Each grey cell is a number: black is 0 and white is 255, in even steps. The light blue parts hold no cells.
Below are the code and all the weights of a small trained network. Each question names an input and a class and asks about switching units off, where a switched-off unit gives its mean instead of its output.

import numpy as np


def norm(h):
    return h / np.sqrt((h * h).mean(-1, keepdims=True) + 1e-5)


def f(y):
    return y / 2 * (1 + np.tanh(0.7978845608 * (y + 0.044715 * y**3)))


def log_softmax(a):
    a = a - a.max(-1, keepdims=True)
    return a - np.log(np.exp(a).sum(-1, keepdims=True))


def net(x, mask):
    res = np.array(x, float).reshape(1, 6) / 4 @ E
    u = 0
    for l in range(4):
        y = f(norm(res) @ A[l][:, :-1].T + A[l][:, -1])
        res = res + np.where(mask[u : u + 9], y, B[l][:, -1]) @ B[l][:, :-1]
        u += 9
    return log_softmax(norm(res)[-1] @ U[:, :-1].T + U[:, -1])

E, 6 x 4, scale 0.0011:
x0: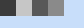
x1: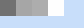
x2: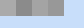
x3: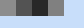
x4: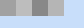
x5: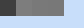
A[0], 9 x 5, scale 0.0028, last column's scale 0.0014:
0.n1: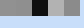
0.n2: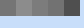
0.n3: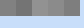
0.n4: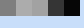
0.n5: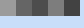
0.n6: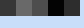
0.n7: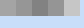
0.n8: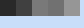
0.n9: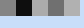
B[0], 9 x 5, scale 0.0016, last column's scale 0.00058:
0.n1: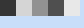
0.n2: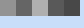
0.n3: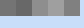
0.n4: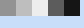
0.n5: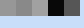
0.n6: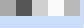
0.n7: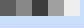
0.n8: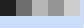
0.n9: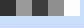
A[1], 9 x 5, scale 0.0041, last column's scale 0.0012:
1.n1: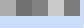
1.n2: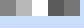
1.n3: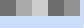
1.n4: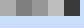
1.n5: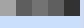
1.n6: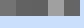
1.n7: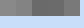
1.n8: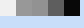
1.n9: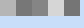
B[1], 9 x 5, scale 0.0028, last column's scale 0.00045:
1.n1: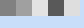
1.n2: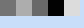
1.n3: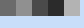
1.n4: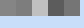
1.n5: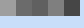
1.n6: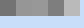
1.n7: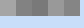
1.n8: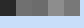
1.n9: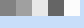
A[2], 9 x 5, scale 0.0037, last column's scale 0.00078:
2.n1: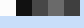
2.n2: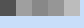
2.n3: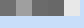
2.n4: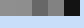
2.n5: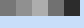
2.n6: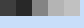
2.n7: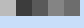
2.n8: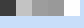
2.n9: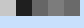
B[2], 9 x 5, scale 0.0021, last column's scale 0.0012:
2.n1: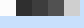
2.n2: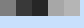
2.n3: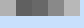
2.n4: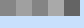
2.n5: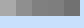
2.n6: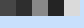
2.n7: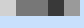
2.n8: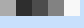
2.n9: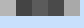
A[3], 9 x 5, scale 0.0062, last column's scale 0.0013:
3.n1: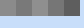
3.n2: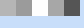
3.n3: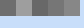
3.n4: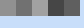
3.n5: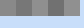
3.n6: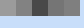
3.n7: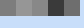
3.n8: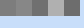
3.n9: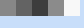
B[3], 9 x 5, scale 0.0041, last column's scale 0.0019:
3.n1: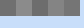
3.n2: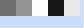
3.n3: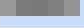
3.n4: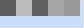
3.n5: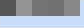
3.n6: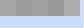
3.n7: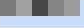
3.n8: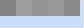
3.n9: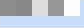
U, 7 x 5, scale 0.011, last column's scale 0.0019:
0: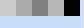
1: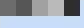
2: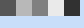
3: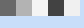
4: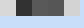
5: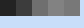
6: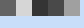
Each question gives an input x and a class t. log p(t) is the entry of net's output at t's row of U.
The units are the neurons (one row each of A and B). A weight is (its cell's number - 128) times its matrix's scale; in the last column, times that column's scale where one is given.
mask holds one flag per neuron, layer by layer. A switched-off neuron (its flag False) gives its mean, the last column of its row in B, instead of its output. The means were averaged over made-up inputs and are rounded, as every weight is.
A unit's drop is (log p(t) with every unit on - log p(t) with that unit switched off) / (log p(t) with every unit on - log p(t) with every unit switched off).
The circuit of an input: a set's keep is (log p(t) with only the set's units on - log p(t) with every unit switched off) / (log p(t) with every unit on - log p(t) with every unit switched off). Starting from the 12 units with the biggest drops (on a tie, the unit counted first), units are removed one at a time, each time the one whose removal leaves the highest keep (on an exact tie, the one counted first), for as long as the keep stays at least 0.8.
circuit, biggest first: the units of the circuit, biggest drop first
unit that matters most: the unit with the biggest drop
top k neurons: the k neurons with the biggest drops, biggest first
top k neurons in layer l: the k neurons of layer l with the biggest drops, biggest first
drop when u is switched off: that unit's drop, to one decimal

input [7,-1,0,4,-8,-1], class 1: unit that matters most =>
3.n9
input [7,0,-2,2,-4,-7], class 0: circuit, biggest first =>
(3.n2; 3.n6)
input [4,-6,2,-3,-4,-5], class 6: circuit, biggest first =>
(3.n4; 3.n2)
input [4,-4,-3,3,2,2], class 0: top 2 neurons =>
(3.n2; 1.n8)
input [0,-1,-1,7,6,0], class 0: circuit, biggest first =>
(3.n2; 3.n9)
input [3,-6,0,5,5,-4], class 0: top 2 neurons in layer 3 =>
(3.n6; 3.n9)
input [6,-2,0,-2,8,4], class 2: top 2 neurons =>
(3.n2; 2.n1)
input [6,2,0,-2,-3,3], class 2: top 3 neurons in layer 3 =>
(3.n2; 3.n8; 3.n9)
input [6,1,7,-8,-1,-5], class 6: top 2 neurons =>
(1.n2; 1.n3)
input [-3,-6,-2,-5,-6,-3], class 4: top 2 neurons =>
(2.n1; 3.n2)
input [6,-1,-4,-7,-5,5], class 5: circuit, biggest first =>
(3.n2; 2.n8)
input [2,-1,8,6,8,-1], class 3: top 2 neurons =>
(3.n2; 1.n9)
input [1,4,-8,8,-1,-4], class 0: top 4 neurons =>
(3.n2; 1.n8; 3.n9; 3.n6)
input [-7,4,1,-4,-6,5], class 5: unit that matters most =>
0.n9
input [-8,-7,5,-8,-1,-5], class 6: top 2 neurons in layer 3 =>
(3.n4; 3.n7)
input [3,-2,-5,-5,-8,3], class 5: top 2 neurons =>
(3.n2; 0.n6)
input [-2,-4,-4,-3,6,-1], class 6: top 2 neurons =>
(0.n4; 1.n2)
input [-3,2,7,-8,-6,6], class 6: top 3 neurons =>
(1.n2; 1.n3; 0.n6)
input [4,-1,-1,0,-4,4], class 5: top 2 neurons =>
(2.n6; 3.n2)
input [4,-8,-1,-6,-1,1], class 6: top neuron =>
(3.n2)
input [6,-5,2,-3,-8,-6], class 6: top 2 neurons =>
(0.n4; 1.n2)
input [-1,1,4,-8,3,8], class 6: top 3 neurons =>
(1.n2; 1.n3; 0.n6)
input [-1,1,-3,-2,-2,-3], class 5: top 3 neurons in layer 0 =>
(0.n9; 0.n6; 0.n1)
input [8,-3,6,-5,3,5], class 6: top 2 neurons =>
(1.n2; 1.n3)
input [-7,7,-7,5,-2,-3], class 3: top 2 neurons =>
(1.n9; 1.n1)
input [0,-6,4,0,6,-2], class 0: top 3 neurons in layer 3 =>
(3.n2; 3.n6; 3.n9)
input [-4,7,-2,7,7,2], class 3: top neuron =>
(3.n2)
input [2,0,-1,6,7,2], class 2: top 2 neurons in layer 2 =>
(2.n1; 2.n9)
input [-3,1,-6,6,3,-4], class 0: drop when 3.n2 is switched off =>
0.2
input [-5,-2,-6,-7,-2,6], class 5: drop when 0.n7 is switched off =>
-0.1
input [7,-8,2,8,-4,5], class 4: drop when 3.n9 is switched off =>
0.2
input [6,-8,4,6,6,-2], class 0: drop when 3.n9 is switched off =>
0.2
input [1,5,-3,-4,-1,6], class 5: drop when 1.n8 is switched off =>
-0.1
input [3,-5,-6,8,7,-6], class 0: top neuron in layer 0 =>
(0.n1)
